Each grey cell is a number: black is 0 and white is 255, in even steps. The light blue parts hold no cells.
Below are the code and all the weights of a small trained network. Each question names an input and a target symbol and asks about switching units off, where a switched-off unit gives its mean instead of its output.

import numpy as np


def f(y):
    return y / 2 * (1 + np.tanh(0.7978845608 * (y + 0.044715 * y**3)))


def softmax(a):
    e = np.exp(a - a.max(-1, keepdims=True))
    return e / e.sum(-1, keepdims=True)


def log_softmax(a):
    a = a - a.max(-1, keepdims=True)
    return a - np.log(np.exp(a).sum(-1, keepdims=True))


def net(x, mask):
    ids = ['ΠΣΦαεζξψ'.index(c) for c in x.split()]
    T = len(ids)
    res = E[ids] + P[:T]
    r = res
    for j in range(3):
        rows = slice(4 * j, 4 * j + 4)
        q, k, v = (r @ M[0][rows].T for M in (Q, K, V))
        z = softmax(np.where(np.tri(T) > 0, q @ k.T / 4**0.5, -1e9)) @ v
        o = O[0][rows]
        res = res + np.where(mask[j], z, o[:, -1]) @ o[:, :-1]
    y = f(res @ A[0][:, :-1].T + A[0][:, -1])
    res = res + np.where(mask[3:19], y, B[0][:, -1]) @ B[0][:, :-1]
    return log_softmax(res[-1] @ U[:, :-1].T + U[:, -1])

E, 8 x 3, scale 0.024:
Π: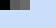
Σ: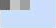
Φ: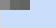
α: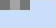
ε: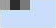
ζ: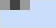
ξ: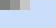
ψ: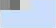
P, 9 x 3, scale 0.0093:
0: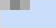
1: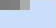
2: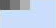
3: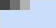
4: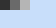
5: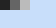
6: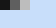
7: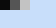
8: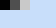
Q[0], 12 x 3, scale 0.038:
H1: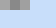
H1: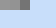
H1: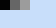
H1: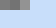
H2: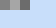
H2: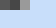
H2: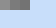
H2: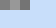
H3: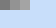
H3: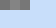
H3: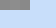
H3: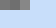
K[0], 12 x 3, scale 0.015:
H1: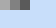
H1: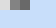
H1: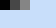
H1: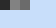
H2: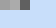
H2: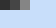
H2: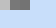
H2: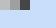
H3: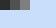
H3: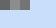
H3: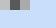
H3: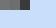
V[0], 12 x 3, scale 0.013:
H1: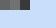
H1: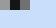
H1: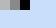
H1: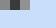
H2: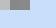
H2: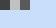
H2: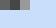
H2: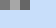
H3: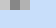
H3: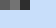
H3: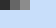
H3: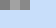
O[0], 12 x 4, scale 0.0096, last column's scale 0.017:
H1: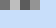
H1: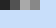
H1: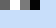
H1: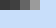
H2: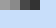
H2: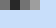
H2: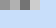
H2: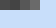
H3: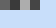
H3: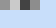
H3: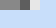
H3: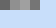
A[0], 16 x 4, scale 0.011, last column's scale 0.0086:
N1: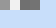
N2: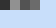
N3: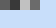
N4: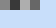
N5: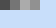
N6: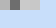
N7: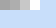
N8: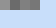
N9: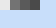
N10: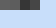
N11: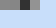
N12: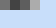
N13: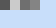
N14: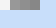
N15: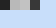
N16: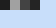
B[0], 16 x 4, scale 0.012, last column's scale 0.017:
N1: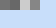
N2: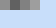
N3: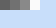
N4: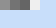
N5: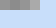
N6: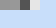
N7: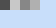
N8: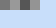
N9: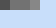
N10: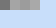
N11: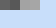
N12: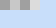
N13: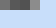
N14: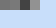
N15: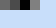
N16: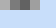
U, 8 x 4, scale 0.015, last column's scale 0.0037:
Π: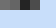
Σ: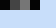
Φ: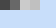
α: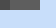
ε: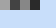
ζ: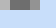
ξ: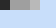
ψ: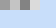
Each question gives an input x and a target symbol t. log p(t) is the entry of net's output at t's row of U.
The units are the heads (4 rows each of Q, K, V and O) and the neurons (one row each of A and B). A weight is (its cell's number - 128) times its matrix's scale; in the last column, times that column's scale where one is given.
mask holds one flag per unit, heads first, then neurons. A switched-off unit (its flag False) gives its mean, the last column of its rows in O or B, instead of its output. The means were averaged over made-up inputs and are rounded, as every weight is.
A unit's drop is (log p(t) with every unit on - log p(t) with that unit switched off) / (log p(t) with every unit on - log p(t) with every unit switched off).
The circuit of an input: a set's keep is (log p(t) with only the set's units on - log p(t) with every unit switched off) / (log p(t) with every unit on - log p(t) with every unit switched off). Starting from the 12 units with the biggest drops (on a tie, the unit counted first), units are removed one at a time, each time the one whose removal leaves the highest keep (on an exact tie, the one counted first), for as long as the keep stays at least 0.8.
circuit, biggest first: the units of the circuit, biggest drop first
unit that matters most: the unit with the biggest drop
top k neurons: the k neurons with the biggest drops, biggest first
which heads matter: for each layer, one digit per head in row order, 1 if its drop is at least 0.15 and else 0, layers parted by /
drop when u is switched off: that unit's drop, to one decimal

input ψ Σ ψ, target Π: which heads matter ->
110
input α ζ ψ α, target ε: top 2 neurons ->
N7, N4
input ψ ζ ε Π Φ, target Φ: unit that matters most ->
N6
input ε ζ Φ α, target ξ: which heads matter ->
100
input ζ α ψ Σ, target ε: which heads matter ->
111
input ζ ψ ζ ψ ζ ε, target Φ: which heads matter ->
100
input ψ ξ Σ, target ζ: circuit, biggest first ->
H1, H3, N6
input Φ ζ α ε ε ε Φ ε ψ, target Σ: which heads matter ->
100
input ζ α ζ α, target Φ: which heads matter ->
001
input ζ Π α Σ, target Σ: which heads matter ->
001
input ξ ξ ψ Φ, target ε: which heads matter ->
101
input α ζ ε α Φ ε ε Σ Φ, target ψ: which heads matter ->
011
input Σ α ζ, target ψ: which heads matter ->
110
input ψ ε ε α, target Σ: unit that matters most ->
H1
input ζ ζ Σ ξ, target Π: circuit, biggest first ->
H1, N14, N9
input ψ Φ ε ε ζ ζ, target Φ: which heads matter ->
100
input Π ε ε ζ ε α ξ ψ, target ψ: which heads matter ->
001
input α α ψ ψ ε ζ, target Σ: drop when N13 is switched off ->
-0.1
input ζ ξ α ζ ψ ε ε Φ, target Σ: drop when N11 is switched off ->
-0.1
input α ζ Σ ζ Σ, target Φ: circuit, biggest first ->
H3
